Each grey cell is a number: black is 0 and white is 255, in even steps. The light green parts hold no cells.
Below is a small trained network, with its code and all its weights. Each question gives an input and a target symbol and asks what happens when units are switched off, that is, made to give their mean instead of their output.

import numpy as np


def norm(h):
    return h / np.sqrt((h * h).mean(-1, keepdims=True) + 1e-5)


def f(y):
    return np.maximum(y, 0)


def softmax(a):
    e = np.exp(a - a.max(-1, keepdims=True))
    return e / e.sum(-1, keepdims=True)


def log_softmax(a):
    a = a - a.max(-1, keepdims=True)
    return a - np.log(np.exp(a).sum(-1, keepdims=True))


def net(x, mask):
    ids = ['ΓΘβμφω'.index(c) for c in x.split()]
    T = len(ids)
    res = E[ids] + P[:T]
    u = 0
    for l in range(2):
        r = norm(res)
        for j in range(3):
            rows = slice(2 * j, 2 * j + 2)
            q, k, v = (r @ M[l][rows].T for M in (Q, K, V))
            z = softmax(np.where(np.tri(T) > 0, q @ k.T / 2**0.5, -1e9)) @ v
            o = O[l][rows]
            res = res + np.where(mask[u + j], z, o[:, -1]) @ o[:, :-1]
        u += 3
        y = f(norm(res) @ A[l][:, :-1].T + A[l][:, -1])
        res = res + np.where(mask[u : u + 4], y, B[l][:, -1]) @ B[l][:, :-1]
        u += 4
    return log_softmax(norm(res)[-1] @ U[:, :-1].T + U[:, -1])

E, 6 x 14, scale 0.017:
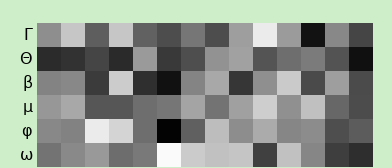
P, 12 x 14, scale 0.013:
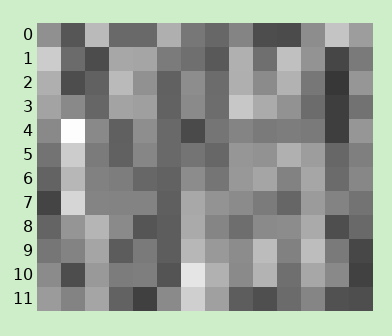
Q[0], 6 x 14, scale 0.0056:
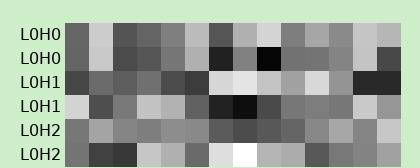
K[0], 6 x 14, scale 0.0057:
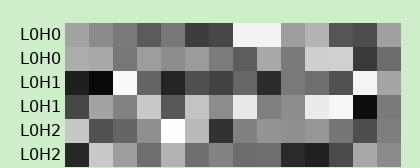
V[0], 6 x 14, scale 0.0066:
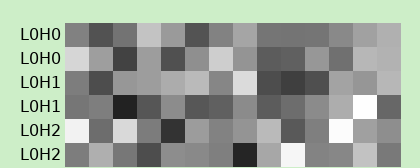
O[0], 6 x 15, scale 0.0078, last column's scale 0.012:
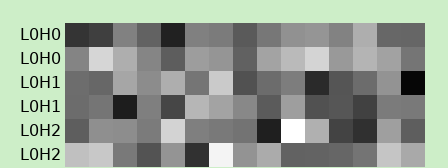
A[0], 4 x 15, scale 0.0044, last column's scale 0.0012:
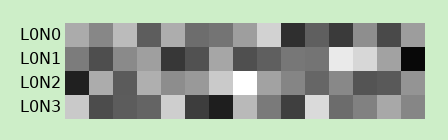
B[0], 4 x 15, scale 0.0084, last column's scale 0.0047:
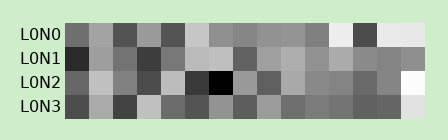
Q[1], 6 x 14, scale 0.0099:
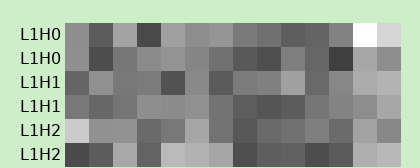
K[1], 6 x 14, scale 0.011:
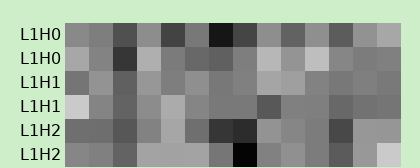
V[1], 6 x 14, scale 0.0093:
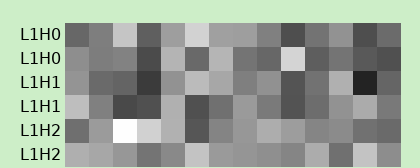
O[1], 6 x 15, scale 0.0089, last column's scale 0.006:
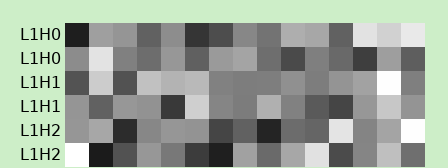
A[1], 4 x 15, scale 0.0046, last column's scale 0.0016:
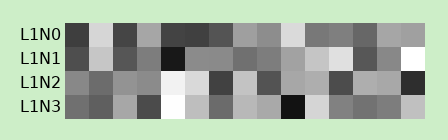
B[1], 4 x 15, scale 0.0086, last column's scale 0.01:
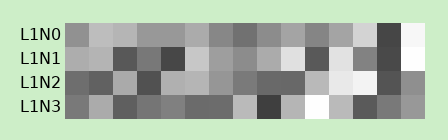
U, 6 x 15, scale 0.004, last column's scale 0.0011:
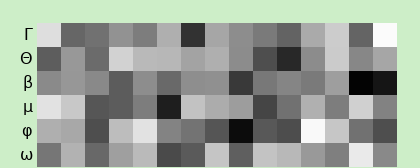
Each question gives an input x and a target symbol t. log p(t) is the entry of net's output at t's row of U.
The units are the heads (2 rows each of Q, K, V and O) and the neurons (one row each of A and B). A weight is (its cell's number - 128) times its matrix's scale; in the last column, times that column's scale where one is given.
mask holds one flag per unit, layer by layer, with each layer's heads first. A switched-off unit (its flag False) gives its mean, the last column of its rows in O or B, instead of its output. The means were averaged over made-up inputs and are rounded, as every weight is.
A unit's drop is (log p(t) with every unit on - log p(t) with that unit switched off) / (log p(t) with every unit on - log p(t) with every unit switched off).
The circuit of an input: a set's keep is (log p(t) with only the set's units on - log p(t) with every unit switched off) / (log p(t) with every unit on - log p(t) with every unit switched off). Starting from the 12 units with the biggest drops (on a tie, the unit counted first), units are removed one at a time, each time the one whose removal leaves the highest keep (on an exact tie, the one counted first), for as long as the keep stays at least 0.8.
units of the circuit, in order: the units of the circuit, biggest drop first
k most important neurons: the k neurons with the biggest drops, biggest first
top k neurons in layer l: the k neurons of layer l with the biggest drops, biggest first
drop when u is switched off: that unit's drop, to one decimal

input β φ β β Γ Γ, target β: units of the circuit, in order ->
[L1H1 L0H0]
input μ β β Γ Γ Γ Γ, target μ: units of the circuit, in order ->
[L0H2 L1H0]
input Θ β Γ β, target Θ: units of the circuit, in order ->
[L1H2 L0H1]
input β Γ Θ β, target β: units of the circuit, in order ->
[L1H2 L1H1 L0H0 L0H2]
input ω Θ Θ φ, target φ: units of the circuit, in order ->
[L1H2 L0H1]
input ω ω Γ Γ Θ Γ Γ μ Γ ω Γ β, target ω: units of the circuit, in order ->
[L1H0 L0H1]
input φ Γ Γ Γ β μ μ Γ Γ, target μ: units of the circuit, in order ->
[L0H2 L1H0 L0H1]
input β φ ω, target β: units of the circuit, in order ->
[L1H1 L0H2 L0H0]
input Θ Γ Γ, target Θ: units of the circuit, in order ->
[L1H2 L1H1 L0H0]
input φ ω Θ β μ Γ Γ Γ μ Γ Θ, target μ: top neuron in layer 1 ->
[L1N0]
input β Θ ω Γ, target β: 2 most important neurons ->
[L0N0 L0N1]
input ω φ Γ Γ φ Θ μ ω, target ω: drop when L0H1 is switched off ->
0.1
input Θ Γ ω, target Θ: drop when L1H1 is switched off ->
0.4
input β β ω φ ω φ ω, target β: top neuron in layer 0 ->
[L0N0]
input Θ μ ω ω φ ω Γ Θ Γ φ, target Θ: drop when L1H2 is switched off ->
0.4
